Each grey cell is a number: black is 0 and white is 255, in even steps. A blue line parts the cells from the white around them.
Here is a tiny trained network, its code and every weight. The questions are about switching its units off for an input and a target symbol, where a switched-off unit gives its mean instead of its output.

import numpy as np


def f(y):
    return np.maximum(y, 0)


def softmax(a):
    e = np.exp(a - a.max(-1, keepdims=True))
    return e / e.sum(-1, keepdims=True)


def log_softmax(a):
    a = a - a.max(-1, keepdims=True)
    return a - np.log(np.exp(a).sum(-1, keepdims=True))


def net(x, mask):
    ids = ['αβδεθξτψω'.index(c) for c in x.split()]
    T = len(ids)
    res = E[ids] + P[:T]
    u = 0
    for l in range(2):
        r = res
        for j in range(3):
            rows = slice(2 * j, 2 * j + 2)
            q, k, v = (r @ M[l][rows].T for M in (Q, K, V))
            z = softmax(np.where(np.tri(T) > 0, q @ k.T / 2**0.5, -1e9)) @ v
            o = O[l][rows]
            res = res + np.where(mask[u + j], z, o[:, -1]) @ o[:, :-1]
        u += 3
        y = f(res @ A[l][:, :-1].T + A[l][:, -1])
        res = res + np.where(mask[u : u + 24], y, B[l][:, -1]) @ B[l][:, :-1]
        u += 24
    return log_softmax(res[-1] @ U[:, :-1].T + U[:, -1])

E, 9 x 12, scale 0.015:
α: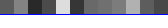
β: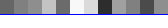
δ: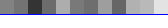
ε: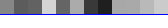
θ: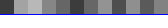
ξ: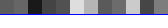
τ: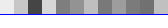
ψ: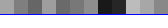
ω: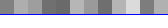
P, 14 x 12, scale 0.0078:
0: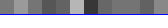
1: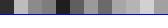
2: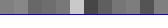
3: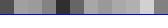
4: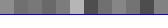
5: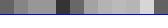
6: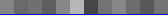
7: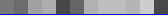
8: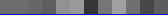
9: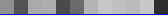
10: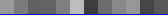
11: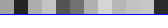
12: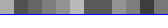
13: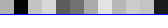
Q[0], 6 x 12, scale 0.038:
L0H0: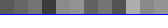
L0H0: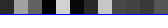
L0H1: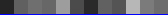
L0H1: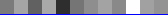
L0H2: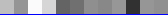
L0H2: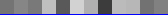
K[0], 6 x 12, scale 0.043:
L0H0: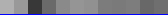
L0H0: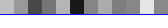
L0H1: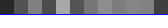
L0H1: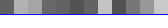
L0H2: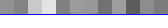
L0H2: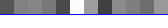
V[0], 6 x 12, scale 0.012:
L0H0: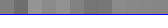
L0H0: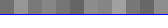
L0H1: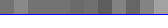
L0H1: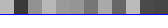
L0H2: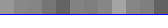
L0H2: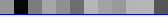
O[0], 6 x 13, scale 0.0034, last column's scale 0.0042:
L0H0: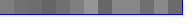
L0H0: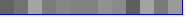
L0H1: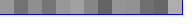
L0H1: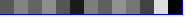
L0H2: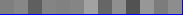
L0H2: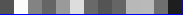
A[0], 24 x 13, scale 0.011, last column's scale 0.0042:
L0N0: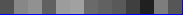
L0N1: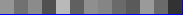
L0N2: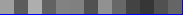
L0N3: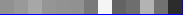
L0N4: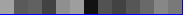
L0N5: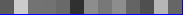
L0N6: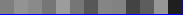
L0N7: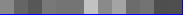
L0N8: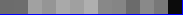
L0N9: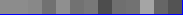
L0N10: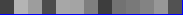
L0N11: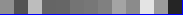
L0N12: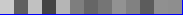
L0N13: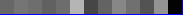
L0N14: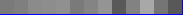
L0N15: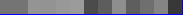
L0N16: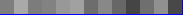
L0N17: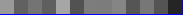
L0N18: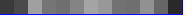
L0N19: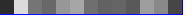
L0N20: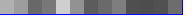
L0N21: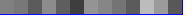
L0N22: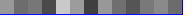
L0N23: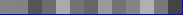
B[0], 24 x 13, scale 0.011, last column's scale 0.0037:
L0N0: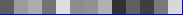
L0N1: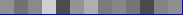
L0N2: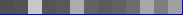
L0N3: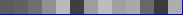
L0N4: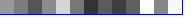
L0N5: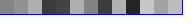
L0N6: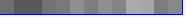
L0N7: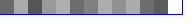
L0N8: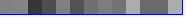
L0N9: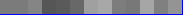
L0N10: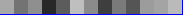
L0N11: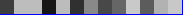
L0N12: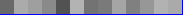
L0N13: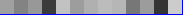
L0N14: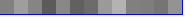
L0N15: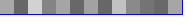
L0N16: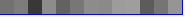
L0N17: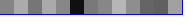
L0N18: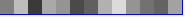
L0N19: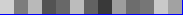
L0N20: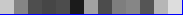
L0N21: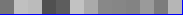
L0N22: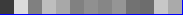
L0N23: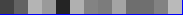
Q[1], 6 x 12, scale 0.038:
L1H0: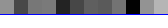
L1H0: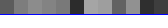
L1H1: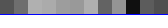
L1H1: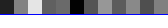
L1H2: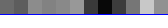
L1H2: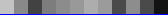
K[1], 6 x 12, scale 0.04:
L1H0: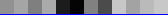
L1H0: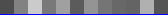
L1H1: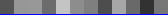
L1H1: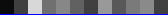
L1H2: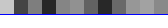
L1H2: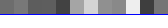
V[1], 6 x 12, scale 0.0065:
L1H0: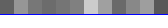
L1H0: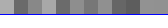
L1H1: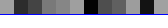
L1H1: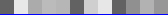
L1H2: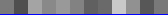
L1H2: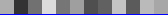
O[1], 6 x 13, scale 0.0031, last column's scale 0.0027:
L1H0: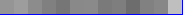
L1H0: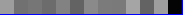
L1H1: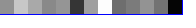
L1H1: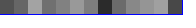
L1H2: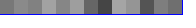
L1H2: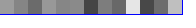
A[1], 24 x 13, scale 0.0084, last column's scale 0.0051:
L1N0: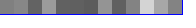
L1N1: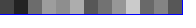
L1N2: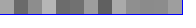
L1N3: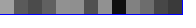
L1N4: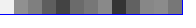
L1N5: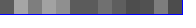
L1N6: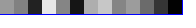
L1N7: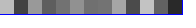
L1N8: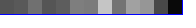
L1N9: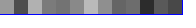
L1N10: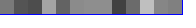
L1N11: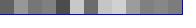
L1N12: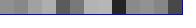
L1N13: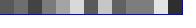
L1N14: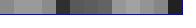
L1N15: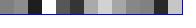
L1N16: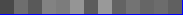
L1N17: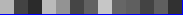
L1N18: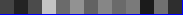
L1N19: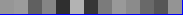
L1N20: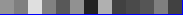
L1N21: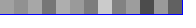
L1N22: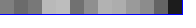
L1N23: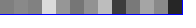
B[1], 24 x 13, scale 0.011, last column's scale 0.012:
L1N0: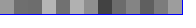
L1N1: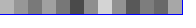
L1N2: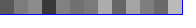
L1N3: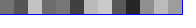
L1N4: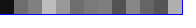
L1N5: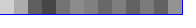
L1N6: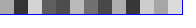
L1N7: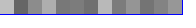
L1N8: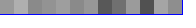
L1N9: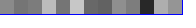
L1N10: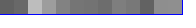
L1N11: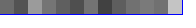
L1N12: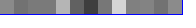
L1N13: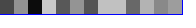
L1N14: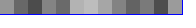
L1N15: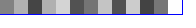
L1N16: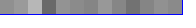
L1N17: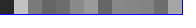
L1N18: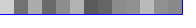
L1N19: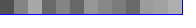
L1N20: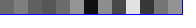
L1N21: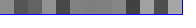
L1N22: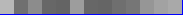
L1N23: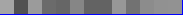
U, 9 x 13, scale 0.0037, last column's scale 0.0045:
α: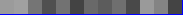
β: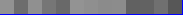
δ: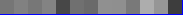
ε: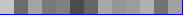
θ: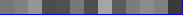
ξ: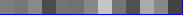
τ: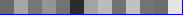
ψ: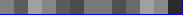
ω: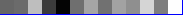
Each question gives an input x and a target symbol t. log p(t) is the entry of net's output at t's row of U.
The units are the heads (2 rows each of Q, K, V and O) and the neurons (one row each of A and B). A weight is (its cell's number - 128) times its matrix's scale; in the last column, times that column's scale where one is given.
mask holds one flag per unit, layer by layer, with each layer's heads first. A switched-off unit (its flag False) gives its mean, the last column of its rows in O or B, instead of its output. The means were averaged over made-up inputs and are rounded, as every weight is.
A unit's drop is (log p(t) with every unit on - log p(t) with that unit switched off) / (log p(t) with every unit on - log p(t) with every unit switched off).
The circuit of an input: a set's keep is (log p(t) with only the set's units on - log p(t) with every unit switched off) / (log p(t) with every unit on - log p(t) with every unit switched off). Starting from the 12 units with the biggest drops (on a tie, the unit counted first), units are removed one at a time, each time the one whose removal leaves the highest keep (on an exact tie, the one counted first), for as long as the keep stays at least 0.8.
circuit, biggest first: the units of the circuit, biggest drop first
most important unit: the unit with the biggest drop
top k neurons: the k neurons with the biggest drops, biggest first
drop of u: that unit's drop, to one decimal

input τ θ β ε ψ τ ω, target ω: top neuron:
(L1N15)
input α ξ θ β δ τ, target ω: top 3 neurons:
(L0N21 L1N15 L0N5)
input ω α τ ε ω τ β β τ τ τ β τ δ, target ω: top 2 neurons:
(L1N15 L0N21)
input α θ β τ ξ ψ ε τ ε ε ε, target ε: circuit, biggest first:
(L0N15 L0N4 L1N7 L0N13)
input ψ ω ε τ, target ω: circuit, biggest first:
(L1H1 L1N15)
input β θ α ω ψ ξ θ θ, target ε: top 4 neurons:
(L1N6 L1N15 L0N3 L0N2)
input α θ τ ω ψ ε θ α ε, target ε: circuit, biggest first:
(L0N15 L1N7 L0N4 L0N13)
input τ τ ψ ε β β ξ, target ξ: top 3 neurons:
(L1N3 L0N4 L0N0)
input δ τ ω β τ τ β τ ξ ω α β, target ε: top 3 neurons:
(L1N6 L1N15 L1N22)
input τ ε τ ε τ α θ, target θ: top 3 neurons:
(L1N20 L0N19 L0N0)
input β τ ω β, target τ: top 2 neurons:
(L1N15 L0N18)
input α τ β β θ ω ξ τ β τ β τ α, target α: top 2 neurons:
(L1N5 L0N4)
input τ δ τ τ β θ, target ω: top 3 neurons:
(L0N5 L1N15 L0N4)
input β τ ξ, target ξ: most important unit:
L1N3
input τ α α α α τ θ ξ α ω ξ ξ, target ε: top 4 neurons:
(L1N6 L1N15 L1N18 L0N7)
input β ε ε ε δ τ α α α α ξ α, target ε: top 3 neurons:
(L1N6 L1N15 L1N18)
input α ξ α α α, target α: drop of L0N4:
0.2
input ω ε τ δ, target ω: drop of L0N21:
0.1
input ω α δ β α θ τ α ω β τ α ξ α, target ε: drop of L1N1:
0.2
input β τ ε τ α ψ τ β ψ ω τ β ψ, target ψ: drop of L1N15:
0.2
